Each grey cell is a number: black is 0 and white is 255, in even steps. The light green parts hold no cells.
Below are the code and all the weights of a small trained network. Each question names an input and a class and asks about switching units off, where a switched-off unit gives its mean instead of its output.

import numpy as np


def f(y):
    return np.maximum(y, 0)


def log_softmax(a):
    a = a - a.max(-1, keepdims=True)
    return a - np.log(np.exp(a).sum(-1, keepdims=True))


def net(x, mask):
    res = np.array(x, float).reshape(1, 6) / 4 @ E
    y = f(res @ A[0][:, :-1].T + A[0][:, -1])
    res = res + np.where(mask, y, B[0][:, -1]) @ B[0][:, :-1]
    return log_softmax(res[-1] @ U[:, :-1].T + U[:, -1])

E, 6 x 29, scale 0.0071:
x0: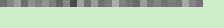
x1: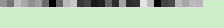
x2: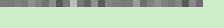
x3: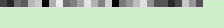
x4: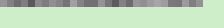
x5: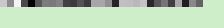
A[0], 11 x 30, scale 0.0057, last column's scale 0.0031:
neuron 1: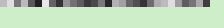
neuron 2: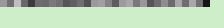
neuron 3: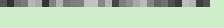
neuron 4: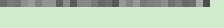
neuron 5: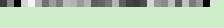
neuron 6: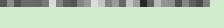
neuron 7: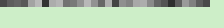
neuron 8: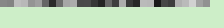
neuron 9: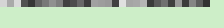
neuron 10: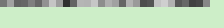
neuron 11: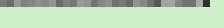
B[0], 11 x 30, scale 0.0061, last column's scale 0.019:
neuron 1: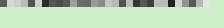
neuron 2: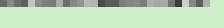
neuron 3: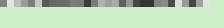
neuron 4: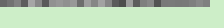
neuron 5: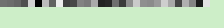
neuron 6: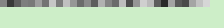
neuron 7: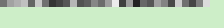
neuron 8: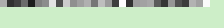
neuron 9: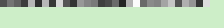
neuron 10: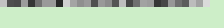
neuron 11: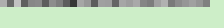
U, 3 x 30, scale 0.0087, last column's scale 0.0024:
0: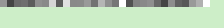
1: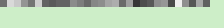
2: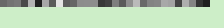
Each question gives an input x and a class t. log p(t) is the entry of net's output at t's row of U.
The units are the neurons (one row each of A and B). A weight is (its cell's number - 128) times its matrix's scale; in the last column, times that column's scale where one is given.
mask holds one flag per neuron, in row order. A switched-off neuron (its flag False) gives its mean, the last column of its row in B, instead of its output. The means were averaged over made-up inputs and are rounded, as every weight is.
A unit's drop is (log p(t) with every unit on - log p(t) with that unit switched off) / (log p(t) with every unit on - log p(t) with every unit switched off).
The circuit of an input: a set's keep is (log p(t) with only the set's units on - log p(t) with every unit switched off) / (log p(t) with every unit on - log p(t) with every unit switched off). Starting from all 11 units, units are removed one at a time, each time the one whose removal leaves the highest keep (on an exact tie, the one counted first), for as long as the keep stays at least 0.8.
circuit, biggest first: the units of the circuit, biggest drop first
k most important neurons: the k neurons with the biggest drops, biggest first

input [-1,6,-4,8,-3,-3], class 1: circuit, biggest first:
(neuron 3)
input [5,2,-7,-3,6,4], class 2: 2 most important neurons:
(neuron 3; neuron 9)
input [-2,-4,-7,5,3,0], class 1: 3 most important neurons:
(neuron 8; neuron 3; neuron 7)
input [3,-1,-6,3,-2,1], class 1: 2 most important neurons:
(neuron 8; neuron 5)
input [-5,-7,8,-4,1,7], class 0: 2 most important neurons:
(neuron 10; neuron 6)
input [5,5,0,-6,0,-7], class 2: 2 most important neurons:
(neuron 5; neuron 3)
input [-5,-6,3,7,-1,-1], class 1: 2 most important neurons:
(neuron 3; neuron 7)
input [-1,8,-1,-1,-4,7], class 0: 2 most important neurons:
(neuron 8; neuron 5)
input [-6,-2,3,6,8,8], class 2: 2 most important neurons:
(neuron 9; neuron 1)
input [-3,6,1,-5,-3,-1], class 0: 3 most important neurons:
(neuron 8; neuron 3; neuron 7)
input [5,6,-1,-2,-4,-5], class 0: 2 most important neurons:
(neuron 8; neuron 9)
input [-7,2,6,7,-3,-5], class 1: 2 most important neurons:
(neuron 3; neuron 7)
